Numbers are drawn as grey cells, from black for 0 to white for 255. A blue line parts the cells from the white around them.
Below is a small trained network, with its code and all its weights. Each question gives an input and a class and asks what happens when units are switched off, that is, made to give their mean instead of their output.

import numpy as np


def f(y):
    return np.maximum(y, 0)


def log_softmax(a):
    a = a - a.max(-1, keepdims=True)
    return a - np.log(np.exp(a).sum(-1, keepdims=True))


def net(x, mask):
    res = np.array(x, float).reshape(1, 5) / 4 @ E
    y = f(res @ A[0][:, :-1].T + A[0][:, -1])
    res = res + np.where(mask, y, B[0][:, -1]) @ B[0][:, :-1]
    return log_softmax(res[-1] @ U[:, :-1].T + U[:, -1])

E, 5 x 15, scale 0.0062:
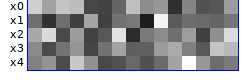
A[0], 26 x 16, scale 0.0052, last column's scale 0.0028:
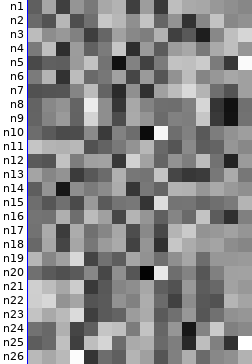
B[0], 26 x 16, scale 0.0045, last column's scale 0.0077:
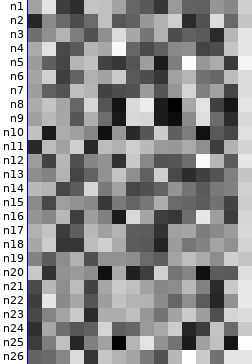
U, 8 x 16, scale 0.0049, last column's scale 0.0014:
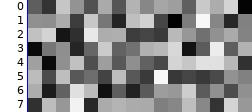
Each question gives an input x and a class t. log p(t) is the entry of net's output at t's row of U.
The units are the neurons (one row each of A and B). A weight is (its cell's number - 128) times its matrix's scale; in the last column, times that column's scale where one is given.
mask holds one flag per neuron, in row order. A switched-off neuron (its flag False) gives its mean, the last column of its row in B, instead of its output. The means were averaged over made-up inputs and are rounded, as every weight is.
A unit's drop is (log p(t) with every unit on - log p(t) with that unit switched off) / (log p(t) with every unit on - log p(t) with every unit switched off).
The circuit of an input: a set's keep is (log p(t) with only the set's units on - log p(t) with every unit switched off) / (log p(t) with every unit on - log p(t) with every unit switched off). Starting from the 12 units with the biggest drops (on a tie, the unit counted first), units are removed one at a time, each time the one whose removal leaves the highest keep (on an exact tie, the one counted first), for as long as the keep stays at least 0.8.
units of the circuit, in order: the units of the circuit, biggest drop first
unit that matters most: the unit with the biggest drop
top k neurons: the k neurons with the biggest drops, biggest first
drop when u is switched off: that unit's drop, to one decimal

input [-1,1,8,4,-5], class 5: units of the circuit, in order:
n13; n3; n20
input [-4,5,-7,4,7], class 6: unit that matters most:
n7
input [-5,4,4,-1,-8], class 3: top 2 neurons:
n24; n2
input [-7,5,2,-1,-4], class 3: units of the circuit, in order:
n24; n6
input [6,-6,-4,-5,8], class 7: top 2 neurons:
n26; n23
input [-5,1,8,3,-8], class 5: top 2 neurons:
n13; n3
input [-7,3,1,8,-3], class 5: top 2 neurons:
n20; n10
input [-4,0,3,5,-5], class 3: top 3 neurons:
n24; n2; n5
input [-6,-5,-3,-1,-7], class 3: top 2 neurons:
n24; n2
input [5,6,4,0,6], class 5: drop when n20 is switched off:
0.2
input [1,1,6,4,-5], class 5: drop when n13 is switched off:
0.1
